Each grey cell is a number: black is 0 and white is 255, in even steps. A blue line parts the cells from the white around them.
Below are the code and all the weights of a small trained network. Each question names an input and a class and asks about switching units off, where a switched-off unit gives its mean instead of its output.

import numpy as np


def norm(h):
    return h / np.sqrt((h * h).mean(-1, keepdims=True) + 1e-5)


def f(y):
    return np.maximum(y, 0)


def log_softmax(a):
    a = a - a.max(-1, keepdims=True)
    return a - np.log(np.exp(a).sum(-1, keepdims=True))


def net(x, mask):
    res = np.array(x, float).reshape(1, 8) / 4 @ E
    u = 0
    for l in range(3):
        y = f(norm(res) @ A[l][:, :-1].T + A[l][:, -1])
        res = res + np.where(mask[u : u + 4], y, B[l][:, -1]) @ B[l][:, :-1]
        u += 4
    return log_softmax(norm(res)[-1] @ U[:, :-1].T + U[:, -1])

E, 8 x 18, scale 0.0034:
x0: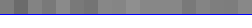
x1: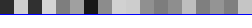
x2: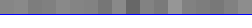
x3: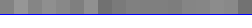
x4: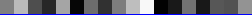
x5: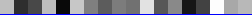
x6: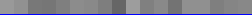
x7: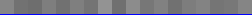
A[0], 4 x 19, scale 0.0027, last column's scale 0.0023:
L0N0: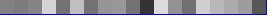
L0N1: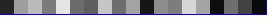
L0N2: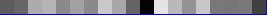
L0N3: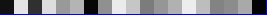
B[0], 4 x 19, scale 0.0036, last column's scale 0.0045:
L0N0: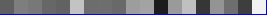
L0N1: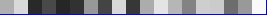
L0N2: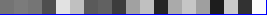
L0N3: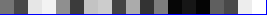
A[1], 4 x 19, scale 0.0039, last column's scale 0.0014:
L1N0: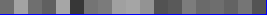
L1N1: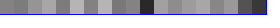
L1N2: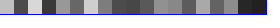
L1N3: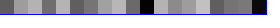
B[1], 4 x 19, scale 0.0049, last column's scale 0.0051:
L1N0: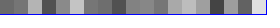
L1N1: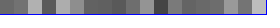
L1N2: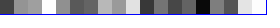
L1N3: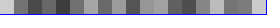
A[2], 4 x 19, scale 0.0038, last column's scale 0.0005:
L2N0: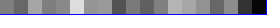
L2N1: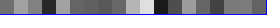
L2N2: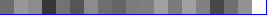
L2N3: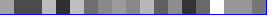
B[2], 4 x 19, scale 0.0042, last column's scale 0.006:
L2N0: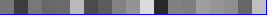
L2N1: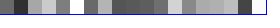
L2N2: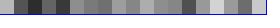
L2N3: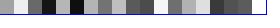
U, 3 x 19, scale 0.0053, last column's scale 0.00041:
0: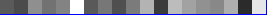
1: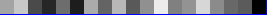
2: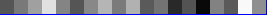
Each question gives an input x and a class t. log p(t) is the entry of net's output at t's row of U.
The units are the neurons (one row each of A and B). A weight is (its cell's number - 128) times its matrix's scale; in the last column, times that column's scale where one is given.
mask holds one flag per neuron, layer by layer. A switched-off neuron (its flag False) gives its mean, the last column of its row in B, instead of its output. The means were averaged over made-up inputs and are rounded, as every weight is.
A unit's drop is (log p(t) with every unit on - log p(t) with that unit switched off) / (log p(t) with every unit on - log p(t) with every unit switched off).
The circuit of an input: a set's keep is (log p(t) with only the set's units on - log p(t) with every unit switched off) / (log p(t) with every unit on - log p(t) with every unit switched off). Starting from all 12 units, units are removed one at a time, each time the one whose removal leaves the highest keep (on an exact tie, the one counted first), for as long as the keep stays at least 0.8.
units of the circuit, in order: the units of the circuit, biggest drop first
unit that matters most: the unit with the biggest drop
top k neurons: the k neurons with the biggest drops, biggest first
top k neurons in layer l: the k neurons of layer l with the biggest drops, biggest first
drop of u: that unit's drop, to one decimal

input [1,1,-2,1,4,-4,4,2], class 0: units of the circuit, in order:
L2N1
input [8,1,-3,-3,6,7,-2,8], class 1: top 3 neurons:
L2N3, L0N2, L0N0
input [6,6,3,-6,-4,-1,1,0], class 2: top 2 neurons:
L0N3, L1N0
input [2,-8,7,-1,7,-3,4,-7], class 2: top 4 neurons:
L1N2, L0N2, L0N0, L0N1
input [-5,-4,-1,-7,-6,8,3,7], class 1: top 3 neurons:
L2N3, L1N0, L2N1
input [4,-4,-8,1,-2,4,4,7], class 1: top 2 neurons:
L2N3, L0N3
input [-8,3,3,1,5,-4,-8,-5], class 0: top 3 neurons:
L2N1, L1N0, L2N3
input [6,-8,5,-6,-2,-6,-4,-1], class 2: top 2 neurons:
L1N2, L2N3
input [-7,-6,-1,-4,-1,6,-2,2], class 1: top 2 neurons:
L2N3, L0N3
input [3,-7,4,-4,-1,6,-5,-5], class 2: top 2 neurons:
L1N2, L0N1
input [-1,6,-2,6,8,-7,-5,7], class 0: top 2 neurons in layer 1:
L1N0, L1N2
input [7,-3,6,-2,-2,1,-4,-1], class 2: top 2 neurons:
L1N2, L1N0
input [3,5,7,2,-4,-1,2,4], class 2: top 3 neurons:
L0N3, L1N0, L2N1
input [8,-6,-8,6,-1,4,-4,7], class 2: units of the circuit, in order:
L1N2
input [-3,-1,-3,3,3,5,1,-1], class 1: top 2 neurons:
L2N3, L0N2
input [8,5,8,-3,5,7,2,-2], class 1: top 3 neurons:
L2N3, L0N2, L1N2
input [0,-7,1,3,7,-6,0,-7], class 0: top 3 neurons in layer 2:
L2N1, L2N3, L2N2
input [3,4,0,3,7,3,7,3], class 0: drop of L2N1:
0.1
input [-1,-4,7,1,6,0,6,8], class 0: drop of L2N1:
0.1
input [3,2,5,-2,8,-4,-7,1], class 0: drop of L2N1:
0.1
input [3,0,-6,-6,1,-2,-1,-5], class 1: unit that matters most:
L0N1
